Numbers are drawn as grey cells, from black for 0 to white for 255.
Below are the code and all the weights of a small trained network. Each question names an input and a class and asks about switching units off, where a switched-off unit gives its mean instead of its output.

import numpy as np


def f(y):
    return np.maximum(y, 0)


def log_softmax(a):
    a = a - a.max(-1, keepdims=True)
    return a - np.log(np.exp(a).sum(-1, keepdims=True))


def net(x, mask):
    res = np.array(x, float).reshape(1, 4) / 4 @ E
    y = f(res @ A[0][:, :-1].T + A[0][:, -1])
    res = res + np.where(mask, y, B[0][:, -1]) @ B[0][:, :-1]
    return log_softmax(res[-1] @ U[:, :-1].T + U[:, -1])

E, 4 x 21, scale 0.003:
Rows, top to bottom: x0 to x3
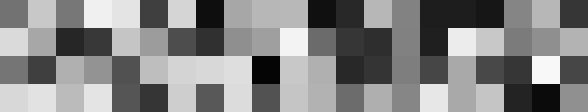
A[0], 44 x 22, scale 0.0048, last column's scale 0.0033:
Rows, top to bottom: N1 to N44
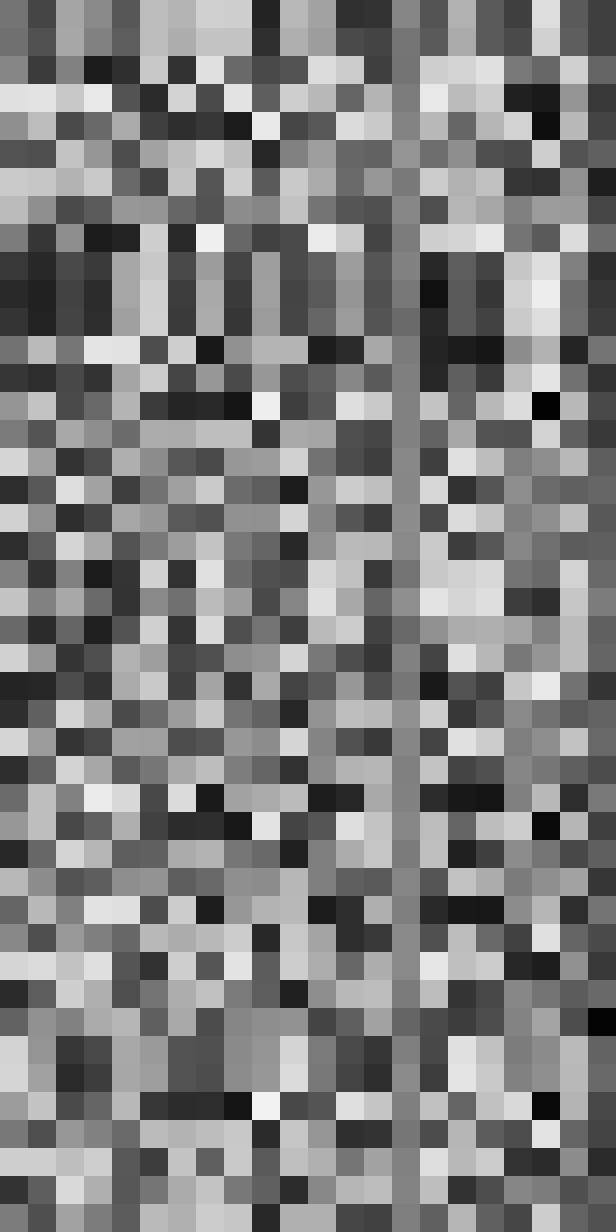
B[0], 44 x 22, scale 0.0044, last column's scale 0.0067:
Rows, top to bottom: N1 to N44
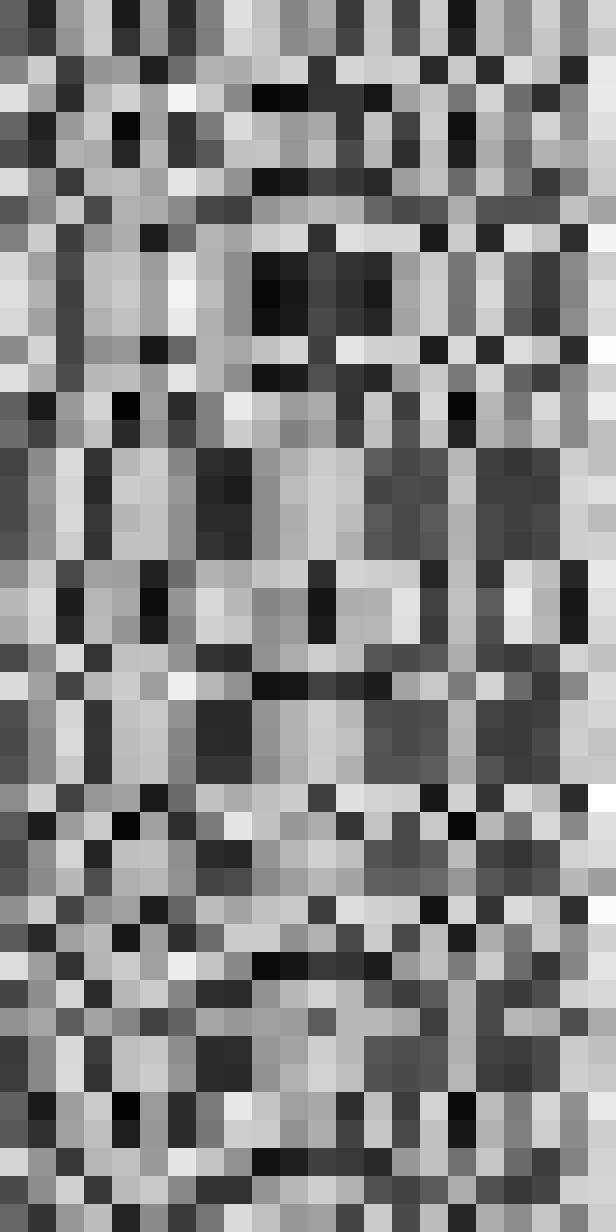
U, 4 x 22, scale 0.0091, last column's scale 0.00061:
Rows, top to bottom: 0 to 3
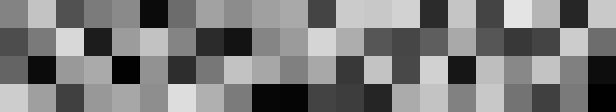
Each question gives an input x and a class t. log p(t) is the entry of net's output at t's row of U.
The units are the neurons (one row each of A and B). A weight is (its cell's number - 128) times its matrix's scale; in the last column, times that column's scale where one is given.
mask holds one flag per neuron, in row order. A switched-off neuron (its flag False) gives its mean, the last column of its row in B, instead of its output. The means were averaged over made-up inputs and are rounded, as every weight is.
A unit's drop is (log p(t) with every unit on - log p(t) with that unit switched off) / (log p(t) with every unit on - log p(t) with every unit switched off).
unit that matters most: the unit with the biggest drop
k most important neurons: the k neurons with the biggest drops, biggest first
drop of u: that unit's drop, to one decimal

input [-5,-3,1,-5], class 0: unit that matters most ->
N9
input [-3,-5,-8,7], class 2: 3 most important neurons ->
(N15 N40 N30)
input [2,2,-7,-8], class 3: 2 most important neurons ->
(N11 N25)
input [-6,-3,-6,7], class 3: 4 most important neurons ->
(N4 N35 N42 N7)
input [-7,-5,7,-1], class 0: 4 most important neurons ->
(N9 N3 N21 N23)
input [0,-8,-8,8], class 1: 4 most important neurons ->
(N18 N31 N26 N20)
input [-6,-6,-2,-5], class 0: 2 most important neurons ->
(N23 N9)
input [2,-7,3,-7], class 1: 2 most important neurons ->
(N31 N36)
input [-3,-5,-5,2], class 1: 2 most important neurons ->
(N18 N26)
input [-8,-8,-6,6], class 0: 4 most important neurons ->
(N22 N9 N3 N21)
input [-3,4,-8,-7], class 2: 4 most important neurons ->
(N15 N40 N30 N5)
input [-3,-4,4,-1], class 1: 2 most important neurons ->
(N15 N40)
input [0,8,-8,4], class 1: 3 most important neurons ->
(N39 N17 N27)
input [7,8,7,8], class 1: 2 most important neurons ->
(N17 N39)
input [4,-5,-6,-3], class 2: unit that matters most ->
N15
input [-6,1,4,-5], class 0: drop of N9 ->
0.1
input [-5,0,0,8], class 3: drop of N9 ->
0.0
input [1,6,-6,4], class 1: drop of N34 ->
0.1
